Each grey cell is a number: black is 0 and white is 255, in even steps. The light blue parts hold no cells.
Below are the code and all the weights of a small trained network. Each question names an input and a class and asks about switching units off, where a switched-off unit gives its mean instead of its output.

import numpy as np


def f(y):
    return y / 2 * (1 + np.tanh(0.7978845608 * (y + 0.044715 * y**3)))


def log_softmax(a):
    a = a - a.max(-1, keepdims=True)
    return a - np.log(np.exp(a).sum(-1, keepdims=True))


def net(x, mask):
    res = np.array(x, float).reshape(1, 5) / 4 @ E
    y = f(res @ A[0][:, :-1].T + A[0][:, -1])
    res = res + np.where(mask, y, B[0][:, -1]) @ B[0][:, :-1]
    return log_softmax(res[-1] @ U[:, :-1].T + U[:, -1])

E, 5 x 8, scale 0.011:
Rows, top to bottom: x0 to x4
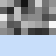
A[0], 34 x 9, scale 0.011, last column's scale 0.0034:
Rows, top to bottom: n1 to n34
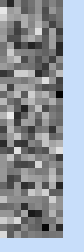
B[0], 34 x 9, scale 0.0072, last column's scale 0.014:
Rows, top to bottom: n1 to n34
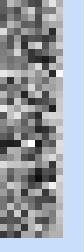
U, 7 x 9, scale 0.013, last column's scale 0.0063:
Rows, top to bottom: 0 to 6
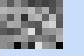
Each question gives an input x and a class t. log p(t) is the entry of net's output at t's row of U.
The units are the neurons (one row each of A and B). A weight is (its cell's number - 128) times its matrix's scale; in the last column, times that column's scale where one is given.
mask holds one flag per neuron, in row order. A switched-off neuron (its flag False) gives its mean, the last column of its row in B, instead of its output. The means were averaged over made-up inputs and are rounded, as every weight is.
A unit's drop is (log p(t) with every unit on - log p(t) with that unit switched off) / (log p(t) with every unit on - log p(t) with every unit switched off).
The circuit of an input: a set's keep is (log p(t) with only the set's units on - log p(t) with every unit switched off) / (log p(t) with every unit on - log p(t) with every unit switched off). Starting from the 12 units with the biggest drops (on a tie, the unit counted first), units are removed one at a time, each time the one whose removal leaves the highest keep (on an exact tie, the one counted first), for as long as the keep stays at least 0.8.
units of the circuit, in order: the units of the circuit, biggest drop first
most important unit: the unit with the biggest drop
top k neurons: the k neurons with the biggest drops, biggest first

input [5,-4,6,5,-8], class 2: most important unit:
n28
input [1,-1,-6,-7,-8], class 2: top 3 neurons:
(n14, n28, n26)
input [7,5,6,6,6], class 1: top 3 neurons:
(n24, n5, n16)
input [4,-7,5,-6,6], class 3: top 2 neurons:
(n17, n3)
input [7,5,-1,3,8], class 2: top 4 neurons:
(n7, n33, n11, n10)
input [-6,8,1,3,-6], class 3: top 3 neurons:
(n22, n1, n16)
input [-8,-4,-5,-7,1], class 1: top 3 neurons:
(n11, n26, n15)
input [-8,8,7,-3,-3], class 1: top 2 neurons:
(n11, n17)
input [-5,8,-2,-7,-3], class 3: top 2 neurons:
(n22, n1)
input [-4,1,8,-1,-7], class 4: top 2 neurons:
(n32, n34)
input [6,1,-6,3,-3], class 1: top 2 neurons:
(n24, n16)
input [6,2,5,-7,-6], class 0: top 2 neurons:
(n9, n11)
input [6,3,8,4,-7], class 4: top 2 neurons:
(n2, n34)
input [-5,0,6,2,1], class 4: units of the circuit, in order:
(n13)
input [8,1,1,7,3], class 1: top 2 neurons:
(n24, n16)
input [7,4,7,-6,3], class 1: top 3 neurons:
(n16, n24, n21)
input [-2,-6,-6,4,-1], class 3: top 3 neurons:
(n17, n23, n18)
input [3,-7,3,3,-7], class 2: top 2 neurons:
(n28, n14)
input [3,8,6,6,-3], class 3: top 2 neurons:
(n27, n1)
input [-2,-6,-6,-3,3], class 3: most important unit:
n17
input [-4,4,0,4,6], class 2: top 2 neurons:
(n33, n31)
